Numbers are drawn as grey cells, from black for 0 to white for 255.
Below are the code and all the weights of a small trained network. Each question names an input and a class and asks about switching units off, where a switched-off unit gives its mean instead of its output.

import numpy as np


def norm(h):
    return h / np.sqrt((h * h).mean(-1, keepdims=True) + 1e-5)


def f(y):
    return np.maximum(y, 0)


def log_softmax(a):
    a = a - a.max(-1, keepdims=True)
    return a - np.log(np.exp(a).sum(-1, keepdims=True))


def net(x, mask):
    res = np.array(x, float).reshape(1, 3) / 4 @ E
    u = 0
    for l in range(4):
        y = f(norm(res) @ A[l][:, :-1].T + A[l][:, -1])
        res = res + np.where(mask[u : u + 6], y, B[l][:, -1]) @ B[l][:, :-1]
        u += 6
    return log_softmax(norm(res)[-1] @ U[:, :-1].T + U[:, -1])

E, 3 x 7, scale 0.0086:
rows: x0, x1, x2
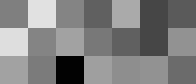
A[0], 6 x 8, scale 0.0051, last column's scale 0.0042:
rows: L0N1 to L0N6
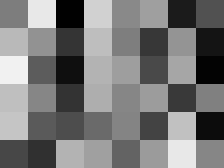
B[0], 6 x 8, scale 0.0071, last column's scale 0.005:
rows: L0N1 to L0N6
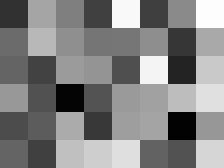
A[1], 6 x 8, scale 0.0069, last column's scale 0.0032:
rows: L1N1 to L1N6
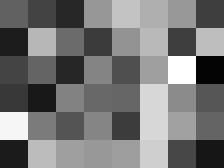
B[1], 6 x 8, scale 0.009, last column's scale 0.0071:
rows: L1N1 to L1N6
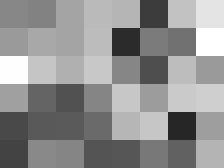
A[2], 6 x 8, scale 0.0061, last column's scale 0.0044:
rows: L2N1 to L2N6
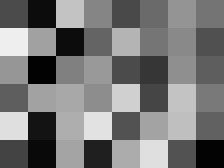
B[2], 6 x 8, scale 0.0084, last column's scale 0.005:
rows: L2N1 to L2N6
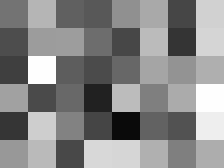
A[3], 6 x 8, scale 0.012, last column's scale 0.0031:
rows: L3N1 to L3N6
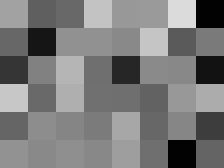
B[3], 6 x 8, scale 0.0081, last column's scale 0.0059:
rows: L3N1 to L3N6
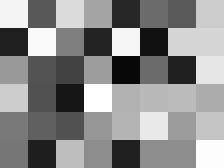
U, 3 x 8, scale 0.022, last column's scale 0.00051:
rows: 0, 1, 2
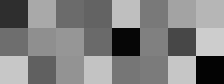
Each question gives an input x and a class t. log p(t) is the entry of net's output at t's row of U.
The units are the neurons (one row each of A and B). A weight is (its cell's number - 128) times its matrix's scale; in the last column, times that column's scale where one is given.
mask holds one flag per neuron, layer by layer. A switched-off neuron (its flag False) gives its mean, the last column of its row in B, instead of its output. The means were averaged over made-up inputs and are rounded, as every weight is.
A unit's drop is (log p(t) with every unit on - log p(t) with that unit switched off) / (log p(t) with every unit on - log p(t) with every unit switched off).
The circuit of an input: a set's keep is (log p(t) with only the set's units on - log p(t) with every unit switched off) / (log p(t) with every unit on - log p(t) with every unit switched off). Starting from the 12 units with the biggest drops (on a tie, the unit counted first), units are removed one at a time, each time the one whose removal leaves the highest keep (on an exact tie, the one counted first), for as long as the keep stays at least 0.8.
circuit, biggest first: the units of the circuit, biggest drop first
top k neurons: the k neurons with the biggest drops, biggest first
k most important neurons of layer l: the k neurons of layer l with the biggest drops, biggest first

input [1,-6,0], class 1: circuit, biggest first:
(L1N2)
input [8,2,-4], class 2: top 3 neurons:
(L2N5 L3N4 L0N3)
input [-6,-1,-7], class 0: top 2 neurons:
(L1N2 L0N6)
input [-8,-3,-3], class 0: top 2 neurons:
(L0N6 L1N2)
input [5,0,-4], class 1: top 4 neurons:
(L1N1 L1N4 L0N4 L1N3)
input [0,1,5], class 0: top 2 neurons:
(L0N4 L2N2)
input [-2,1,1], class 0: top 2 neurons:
(L1N4 L1N2)
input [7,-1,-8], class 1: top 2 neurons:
(L1N1 L1N4)
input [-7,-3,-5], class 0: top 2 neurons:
(L0N6 L1N2)
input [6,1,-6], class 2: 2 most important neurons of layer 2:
(L2N5 L2N2)
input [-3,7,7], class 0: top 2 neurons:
(L1N5 L3N2)
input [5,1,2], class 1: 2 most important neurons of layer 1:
(L1N1 L1N2)
